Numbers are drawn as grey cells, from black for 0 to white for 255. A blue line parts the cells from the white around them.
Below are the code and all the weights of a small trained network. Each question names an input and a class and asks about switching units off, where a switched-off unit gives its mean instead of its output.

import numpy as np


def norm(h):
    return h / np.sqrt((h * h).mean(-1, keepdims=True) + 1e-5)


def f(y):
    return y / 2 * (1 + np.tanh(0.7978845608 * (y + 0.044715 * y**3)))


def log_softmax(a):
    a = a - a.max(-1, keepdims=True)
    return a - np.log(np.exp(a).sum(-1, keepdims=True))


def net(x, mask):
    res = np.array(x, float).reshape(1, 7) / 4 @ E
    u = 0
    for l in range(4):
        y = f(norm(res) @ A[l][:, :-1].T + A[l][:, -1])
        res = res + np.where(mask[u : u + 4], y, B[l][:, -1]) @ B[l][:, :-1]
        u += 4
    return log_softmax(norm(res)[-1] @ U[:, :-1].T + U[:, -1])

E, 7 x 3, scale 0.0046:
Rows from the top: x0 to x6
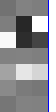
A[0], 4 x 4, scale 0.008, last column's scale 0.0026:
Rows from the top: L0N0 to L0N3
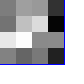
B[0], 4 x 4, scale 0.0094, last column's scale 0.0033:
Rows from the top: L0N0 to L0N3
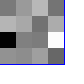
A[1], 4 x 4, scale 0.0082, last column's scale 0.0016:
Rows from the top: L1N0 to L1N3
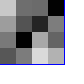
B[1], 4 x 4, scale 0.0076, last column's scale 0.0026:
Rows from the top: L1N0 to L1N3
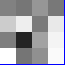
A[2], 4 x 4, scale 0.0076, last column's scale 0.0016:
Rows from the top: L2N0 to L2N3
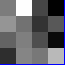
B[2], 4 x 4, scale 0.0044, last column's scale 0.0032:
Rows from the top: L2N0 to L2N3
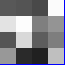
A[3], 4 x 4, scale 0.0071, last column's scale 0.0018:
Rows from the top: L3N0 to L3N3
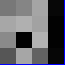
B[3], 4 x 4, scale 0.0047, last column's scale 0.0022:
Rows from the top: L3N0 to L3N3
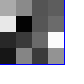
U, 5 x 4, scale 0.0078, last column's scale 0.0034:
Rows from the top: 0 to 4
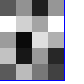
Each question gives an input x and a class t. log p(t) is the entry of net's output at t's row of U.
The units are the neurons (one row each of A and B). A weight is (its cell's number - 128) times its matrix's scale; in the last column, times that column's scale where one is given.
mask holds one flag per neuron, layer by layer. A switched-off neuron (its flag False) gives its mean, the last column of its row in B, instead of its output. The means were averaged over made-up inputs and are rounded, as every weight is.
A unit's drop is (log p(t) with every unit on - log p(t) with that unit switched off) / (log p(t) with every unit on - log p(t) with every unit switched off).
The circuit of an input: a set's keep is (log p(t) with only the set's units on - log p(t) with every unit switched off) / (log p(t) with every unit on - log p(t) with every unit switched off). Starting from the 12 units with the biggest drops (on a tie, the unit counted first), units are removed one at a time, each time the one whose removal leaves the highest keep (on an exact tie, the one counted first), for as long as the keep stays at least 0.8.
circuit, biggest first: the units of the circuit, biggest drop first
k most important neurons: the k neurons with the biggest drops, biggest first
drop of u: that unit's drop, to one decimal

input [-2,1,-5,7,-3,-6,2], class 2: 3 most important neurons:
[L1N1; L0N2; L1N3]
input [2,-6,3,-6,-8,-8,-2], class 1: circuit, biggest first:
[L0N2; L1N1]
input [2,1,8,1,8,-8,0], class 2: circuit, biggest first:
[L0N2]
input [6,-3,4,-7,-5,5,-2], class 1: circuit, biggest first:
[L0N2; L1N1]
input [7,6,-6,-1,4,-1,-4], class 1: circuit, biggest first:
[L0N1; L1N3]
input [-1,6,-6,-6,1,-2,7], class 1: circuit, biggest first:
[L1N3; L0N2]
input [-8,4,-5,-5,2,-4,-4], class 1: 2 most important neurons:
[L0N1; L1N2]
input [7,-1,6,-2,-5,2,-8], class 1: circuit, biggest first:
[L1N1; L2N1]
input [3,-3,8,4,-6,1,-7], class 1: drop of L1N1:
0.4
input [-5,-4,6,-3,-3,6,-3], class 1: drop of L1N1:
0.2
